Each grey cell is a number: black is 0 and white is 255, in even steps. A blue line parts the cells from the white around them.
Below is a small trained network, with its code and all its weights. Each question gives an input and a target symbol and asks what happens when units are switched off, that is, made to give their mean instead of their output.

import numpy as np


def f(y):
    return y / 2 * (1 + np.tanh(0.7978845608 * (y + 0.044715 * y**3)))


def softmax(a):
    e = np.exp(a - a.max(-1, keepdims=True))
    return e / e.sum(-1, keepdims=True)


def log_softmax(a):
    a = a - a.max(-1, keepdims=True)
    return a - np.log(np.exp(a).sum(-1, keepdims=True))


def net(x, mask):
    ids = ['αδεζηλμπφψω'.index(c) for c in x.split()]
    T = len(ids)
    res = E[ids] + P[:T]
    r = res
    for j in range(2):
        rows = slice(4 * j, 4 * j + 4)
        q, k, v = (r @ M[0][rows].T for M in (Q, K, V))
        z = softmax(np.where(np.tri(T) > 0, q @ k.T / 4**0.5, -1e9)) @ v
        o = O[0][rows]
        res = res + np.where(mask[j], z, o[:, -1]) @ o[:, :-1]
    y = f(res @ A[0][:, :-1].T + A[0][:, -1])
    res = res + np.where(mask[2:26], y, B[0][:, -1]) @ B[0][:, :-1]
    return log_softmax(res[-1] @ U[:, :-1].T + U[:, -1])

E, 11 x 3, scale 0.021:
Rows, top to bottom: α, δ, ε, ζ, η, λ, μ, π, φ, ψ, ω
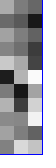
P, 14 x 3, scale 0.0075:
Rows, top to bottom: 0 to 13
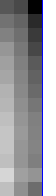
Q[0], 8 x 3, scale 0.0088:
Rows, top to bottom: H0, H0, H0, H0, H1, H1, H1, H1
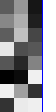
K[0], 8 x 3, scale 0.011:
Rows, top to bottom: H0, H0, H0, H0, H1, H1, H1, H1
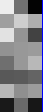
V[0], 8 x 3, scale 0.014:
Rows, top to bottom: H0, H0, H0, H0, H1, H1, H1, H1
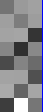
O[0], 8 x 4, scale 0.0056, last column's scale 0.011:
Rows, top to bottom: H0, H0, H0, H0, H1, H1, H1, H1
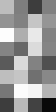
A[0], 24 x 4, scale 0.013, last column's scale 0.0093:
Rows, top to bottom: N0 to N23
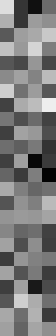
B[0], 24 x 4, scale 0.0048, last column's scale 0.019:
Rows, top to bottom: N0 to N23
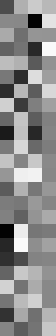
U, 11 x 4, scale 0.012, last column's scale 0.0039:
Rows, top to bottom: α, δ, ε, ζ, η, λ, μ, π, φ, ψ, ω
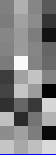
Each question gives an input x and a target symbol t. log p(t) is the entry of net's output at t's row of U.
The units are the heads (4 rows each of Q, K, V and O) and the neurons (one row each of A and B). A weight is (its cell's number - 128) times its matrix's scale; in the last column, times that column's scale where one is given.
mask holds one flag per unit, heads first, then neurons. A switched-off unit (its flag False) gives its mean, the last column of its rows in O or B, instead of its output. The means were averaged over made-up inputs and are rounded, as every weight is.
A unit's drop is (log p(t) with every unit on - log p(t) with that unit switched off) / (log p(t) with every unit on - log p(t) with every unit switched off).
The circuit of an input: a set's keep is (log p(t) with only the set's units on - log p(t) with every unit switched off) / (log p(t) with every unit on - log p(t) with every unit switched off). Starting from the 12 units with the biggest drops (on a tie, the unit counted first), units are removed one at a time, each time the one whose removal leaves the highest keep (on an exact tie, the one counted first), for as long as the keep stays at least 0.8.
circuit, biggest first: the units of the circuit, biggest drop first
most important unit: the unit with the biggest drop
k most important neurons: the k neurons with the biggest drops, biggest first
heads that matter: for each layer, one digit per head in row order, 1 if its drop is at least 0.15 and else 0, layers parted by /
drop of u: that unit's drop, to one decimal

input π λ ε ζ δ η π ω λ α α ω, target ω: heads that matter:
00
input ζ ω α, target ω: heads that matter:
01
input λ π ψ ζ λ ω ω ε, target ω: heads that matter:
11
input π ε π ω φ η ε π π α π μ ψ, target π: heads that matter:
01
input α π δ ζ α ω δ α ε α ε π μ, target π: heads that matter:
01
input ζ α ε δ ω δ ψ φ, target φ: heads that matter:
00
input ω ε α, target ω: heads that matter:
01
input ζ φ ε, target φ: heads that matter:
01
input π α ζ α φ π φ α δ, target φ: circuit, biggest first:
[N6 N22]
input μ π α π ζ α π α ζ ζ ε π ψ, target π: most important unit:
N3
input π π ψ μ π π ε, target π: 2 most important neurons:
[N3 N1]
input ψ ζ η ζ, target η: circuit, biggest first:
[H0 H1]
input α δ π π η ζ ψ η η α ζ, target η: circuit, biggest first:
[H0 N6]
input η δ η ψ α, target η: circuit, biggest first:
[H0 H1 N6]
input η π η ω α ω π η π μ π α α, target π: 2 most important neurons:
[N3 N6]
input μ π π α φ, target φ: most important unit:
N7
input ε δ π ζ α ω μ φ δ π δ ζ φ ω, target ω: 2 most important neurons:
[N1 N6]
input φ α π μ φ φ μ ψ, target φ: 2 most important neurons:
[N6 N17]
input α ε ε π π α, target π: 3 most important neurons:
[N3 N1 N6]
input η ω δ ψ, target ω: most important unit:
H1
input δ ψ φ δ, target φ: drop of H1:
0.3
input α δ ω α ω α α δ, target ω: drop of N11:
0.2
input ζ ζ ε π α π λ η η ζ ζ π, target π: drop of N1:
0.1
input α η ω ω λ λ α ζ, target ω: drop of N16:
0.0
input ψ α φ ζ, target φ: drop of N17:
0.2
